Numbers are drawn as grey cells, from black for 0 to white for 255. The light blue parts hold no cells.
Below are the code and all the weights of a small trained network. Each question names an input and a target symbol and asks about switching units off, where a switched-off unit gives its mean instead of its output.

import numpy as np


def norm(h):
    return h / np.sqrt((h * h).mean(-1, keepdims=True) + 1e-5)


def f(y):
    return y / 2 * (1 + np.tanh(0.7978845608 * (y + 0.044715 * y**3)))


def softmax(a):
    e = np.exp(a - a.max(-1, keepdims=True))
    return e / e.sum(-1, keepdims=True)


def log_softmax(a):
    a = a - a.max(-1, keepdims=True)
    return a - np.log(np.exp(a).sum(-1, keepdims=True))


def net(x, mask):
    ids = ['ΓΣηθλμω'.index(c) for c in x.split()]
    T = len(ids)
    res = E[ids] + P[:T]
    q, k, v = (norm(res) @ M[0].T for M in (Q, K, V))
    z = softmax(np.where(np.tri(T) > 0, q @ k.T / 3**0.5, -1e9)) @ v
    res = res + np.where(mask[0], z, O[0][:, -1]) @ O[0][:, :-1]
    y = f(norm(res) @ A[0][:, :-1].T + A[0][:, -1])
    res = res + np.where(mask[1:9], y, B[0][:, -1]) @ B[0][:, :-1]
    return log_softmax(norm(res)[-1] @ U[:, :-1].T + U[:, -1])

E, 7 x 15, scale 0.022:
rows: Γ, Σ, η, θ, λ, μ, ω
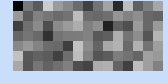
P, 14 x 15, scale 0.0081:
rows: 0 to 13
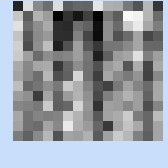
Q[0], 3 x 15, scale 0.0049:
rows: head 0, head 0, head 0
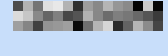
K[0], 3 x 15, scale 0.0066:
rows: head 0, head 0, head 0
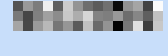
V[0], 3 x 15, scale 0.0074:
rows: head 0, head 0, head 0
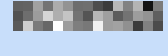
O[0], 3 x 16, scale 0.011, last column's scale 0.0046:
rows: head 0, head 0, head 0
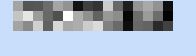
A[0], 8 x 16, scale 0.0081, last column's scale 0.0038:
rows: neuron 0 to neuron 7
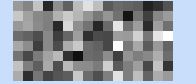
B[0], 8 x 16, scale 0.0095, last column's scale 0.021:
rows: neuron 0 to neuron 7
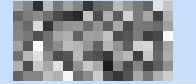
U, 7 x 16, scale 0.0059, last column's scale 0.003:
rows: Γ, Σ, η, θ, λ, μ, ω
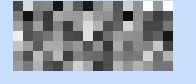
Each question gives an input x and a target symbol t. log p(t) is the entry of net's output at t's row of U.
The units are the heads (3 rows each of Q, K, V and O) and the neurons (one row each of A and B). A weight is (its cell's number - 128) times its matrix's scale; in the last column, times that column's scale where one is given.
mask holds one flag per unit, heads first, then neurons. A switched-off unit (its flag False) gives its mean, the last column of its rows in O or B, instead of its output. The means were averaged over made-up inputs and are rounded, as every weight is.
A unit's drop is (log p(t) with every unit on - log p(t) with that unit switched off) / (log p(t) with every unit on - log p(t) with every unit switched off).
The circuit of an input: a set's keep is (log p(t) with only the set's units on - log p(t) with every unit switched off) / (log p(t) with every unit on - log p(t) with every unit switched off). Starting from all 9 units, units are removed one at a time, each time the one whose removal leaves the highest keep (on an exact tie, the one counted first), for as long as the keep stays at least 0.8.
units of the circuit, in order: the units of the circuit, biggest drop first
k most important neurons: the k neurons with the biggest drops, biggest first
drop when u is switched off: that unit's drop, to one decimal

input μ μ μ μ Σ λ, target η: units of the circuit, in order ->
[head 0]
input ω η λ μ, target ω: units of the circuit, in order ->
[head 0; neuron 3; neuron 0; neuron 1]
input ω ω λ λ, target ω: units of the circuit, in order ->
[head 0; neuron 3; neuron 0; neuron 1]
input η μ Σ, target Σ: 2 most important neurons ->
[neuron 3; neuron 0]
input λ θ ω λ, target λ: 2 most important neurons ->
[neuron 0; neuron 3]
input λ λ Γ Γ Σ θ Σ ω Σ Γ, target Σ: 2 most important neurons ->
[neuron 6; neuron 0]
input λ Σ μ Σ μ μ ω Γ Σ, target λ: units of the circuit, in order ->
[head 0; neuron 0]
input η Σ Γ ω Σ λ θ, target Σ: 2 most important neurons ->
[neuron 3; neuron 0]
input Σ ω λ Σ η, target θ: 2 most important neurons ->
[neuron 1; neuron 0]
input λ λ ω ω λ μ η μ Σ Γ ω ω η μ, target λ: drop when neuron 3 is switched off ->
0.1
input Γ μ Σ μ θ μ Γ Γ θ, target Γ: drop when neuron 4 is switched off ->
0.0
